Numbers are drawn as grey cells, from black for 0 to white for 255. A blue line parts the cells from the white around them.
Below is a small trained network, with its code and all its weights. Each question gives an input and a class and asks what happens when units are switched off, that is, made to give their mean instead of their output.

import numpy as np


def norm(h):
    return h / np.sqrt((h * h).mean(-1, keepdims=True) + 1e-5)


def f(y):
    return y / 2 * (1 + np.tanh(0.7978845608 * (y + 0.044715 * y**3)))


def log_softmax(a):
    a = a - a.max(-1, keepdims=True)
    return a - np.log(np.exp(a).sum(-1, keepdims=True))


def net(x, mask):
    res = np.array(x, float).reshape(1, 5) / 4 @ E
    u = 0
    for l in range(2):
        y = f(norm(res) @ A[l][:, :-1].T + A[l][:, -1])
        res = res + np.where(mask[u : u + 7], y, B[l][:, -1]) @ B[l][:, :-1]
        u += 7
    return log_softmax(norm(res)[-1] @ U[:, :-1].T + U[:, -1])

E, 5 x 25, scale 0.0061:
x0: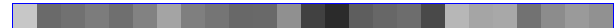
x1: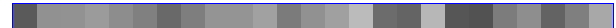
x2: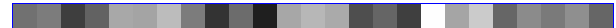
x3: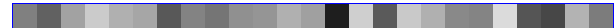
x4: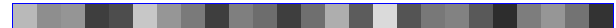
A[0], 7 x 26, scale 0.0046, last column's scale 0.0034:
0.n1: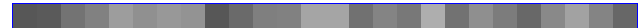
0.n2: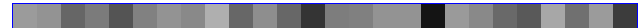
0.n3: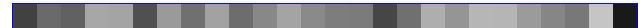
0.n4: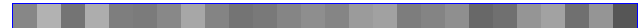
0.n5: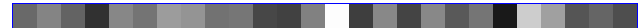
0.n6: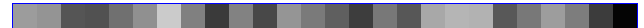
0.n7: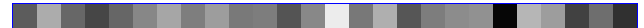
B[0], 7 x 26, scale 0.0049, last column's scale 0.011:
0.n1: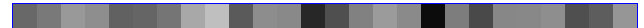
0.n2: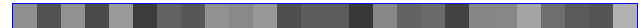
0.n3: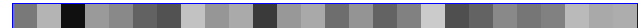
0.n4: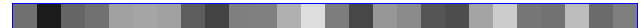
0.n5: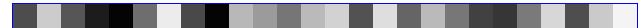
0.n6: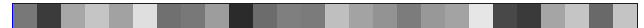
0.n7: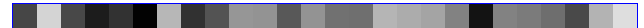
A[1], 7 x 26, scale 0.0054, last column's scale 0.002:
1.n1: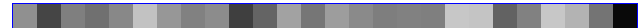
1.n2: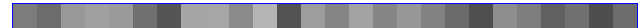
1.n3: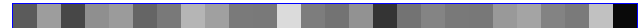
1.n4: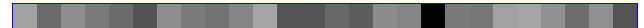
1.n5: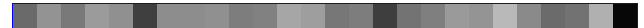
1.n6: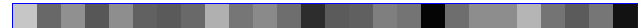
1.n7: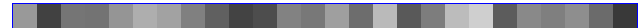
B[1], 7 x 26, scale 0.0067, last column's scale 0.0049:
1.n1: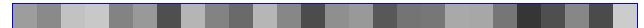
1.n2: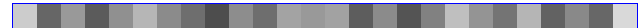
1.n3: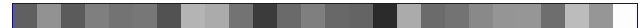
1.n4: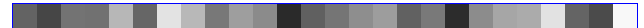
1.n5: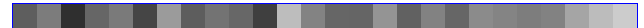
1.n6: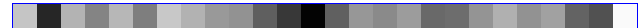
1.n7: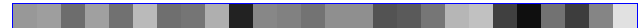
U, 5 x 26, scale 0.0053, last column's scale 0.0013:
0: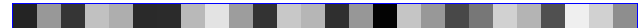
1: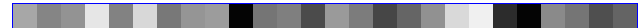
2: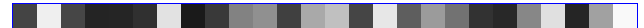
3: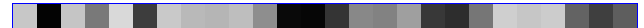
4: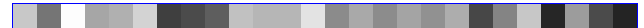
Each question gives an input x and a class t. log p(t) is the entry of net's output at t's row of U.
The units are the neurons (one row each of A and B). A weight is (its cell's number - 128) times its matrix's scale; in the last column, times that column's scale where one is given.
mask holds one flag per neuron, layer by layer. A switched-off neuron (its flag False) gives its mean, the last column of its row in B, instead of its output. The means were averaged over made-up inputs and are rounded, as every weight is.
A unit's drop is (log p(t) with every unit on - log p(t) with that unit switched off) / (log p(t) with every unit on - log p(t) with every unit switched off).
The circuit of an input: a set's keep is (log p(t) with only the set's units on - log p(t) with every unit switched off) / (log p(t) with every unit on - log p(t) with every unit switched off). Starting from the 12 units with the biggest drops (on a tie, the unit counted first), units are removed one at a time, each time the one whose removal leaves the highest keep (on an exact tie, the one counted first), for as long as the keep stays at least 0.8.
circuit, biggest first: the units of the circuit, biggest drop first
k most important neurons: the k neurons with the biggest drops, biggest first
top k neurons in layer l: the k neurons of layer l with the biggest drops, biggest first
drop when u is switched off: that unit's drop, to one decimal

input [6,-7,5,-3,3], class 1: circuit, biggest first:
0.n6
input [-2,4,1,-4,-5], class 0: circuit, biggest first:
0.n3; 1.n3
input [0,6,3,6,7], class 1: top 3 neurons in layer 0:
0.n7; 0.n5; 0.n3
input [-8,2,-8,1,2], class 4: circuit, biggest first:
0.n5; 1.n2
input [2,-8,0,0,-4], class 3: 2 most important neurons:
0.n5; 0.n2
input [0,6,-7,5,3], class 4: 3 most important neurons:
1.n2; 0.n2; 0.n1
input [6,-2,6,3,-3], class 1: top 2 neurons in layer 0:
0.n6; 0.n7
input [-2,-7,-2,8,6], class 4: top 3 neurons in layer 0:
0.n6; 0.n5; 0.n2
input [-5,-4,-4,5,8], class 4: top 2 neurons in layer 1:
1.n2; 1.n6
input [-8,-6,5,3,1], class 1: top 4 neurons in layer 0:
0.n6; 0.n7; 0.n3; 0.n2
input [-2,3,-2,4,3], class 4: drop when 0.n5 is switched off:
0.2
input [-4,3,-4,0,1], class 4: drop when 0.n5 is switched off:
0.6
